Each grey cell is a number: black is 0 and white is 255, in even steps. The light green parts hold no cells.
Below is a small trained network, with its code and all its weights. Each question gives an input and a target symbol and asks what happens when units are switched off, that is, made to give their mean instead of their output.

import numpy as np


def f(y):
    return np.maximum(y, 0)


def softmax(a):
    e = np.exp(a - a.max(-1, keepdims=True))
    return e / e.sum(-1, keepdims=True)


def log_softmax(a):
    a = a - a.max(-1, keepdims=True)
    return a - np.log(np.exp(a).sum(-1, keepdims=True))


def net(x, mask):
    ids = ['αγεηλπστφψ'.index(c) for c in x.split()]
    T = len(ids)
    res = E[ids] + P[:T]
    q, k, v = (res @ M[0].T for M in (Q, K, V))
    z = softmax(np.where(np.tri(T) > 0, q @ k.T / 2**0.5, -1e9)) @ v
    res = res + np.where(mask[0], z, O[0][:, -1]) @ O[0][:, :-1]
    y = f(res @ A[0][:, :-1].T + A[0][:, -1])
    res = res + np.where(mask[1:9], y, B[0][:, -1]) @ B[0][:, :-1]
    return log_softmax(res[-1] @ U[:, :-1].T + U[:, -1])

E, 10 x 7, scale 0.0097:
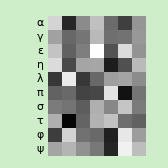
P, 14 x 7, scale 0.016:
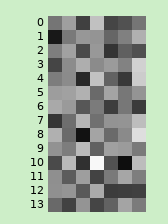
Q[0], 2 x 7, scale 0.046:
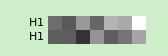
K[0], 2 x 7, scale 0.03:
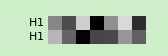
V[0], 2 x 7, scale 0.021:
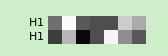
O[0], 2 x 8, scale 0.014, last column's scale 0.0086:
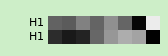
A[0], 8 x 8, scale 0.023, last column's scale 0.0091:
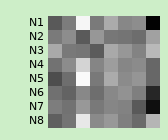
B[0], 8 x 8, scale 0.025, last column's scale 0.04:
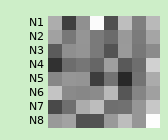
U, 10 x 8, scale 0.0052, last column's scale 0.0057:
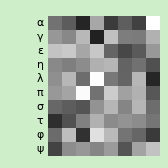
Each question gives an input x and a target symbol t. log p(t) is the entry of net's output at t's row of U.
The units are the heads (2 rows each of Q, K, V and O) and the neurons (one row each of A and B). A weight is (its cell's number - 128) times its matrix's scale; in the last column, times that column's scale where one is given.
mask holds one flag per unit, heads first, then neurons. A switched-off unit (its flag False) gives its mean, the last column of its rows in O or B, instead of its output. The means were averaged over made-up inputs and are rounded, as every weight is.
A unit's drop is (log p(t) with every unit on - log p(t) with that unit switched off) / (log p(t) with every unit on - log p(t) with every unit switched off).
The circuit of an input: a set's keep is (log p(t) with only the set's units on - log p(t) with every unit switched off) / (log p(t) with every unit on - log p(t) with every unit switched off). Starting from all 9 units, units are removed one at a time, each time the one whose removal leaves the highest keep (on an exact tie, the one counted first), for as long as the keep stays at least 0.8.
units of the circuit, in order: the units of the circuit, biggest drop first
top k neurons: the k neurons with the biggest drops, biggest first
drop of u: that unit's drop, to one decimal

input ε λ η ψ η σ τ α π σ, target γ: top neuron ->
N7
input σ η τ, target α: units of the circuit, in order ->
N8, H1, N7
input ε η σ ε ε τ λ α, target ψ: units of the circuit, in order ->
H1, N8, N5, N4
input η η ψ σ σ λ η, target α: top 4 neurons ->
N8, N7, N6, N5
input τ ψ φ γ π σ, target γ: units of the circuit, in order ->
N1, H1
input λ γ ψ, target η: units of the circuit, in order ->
N6, H1, N8
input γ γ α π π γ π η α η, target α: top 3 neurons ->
N1, N4, N5
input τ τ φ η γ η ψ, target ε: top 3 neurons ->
N8, N4, N7
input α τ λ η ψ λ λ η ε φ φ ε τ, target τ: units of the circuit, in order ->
N7, H1
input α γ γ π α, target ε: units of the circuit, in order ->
N8, N4
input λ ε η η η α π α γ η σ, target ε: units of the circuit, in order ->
N8, N4
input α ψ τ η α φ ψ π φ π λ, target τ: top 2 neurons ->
N7, N5
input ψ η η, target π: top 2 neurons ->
N7, N8
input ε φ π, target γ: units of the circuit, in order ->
N1
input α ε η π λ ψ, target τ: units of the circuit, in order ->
N7, H1, N4
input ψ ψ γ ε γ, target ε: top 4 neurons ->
N8, N4, N7, N1
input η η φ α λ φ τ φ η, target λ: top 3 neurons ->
N4, N8, N5
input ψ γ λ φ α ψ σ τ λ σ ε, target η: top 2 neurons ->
N6, N8
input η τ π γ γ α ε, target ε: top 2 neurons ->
N8, N4
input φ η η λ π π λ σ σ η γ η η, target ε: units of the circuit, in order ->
N4
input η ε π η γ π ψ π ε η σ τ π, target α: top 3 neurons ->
N8, N7, N6
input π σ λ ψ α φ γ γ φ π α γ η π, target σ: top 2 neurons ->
N5, N7
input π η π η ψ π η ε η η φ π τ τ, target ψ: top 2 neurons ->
N8, N1
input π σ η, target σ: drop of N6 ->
0.1
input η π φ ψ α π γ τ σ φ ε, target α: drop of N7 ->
0.3
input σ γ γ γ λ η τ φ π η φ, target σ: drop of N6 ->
0.2
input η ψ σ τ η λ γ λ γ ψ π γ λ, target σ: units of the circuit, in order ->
H1
